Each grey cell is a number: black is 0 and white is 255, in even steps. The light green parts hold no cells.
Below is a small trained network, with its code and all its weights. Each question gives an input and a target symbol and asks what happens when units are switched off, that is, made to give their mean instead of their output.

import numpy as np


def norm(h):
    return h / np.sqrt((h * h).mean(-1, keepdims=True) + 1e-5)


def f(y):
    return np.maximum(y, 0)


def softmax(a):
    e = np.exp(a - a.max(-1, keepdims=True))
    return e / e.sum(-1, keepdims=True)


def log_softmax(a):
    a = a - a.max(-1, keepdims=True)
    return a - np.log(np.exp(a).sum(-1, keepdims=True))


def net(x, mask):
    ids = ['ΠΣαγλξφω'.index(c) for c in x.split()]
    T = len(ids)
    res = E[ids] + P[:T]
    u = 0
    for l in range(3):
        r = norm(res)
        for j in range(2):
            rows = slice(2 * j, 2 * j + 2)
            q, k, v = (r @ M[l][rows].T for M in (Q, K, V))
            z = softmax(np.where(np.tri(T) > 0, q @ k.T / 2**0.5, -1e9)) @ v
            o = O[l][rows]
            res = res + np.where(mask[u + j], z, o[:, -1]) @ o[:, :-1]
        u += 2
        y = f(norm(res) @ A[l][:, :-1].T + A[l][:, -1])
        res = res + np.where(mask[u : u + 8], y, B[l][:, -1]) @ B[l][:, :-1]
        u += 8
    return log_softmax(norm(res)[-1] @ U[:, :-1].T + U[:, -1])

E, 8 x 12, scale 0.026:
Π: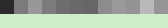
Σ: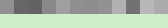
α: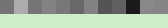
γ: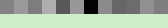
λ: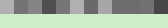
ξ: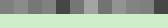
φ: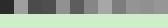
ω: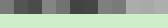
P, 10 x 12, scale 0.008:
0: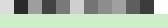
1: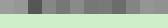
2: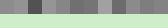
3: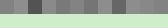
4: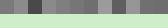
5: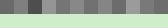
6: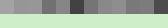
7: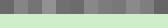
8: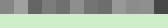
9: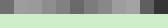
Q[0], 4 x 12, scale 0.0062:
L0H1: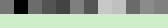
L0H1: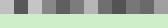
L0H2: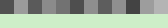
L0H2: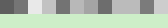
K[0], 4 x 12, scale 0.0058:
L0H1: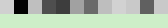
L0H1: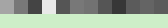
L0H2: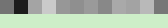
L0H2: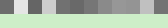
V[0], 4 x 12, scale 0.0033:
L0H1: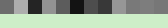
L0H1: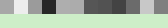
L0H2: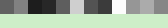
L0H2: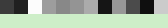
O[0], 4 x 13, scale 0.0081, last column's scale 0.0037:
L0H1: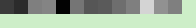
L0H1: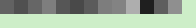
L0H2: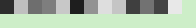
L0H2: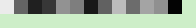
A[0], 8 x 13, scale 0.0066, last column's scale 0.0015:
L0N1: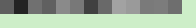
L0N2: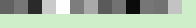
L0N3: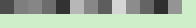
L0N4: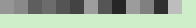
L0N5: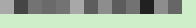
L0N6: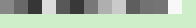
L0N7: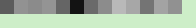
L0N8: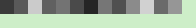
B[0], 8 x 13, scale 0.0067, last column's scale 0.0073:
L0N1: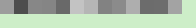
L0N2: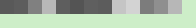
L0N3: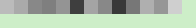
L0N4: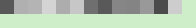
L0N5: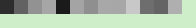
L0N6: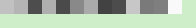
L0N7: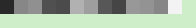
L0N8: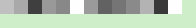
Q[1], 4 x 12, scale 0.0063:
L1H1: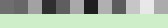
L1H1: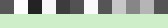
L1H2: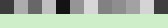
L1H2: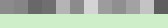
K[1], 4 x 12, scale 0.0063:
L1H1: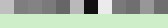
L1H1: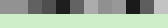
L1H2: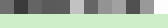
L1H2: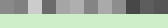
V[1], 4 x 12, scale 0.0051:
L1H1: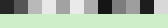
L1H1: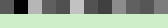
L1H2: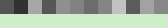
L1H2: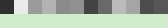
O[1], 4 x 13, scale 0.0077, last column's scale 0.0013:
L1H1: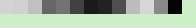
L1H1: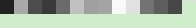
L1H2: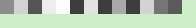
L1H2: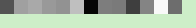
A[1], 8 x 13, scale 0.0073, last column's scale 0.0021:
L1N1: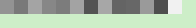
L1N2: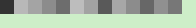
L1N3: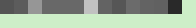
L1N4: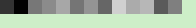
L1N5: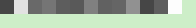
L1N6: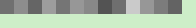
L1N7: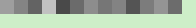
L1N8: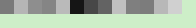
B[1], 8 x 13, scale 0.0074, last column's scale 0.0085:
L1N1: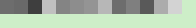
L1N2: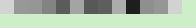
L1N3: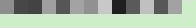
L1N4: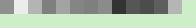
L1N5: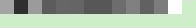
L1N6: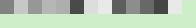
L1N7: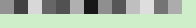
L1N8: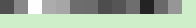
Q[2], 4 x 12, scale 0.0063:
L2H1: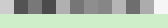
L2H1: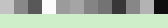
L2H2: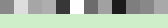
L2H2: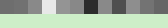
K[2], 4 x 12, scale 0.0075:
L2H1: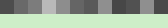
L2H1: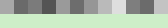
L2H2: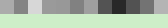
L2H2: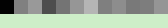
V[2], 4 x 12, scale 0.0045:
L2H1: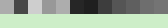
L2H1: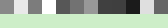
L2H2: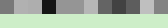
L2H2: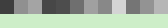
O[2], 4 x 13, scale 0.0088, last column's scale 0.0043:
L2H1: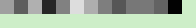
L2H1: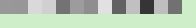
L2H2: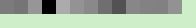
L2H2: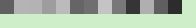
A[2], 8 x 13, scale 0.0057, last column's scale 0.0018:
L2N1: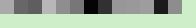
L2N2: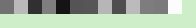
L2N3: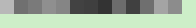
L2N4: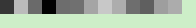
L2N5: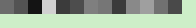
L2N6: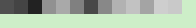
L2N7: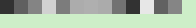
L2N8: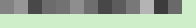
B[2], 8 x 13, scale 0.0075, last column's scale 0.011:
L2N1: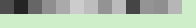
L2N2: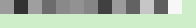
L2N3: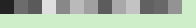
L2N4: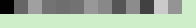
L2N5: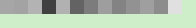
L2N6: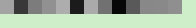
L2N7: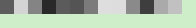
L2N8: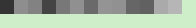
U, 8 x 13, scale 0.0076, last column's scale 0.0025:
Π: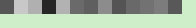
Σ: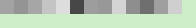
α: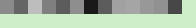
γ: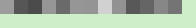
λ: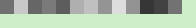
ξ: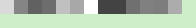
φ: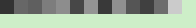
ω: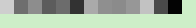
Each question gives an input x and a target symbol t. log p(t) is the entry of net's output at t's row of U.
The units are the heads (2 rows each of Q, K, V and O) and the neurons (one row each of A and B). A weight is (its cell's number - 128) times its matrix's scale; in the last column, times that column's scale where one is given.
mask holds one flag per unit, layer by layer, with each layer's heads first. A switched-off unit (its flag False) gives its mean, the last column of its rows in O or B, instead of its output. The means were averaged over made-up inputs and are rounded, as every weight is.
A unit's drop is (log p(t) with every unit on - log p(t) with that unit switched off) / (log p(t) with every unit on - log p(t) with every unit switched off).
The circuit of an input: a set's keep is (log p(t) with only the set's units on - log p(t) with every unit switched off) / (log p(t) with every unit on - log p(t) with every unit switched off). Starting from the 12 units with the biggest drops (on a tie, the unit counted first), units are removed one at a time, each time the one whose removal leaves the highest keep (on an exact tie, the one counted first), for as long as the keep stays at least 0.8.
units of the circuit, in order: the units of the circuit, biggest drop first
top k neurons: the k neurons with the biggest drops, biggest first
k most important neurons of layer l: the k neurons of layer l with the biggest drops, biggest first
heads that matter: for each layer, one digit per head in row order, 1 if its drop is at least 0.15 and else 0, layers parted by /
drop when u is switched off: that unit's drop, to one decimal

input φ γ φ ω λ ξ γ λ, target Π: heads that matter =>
00 / 00 / 01
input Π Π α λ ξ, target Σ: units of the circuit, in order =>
[L2H1 L1H2 L0H2]
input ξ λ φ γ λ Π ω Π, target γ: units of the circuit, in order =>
[L1H1 L0H2 L0N8 L0N3]
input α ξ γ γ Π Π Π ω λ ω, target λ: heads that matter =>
01 / 10 / 00
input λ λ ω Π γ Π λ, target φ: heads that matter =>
10 / 00 / 10
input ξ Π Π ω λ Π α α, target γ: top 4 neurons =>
[L0N8 L0N4 L1N3 L0N3]
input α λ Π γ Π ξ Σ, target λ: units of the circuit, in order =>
[L0H2 L1H1 L0N3]
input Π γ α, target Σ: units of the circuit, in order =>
[L2H1 L0N2]
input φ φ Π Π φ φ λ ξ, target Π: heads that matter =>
00 / 01 / 01
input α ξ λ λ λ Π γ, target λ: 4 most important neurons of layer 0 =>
[L0N8 L0N6 L0N3 L0N4]
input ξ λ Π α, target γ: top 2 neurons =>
[L0N8 L0N4]
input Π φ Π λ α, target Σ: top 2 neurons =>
[L0N4 L0N2]
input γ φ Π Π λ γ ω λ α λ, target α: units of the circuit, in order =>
[L1H2 L1N6]
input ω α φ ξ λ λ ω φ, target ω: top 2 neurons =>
[L1N5 L2N2]
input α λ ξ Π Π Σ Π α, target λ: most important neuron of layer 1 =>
[L1N2]
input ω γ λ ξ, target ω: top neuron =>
[L0N8]
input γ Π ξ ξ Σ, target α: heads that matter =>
00 / 11 / 00
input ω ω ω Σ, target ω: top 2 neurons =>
[L0N6 L0N4]
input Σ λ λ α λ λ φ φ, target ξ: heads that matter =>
01 / 11 / 11
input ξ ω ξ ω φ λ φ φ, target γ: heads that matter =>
11 / 10 / 00
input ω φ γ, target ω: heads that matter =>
10 / 01 / 00
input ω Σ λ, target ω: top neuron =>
[L0N1]
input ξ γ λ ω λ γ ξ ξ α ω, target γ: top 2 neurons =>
[L0N8 L0N4]
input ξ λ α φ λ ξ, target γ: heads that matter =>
11 / 11 / 00
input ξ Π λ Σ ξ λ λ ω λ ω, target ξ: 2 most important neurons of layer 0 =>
[L0N6 L0N8]
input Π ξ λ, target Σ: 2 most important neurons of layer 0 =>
[L0N7 L0N4]
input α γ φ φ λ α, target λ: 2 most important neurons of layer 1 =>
[L1N6 L1N2]
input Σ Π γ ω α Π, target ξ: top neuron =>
[L0N8]
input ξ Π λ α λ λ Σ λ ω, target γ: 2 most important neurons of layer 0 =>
[L0N8 L0N3]
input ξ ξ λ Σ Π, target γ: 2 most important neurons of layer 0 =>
[L0N3 L0N8]
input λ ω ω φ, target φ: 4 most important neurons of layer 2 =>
[L2N4 L2N2 L2N6 L2N7]
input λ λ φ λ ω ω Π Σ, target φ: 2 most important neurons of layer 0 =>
[L0N8 L0N4]
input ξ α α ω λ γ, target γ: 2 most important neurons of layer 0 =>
[L0N8 L0N7]
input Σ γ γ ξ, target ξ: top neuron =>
[L0N2]
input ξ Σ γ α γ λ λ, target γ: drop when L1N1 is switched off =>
0.2
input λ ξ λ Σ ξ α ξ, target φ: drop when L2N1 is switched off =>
0.2
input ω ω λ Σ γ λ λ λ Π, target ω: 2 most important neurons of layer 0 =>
[L0N4 L0N3]
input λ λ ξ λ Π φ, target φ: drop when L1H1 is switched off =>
0.3
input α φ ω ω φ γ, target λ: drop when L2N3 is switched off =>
-0.1
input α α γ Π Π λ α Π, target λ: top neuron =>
[L0N8]
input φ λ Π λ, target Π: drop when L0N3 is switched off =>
0.3
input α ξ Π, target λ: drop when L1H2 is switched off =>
0.1
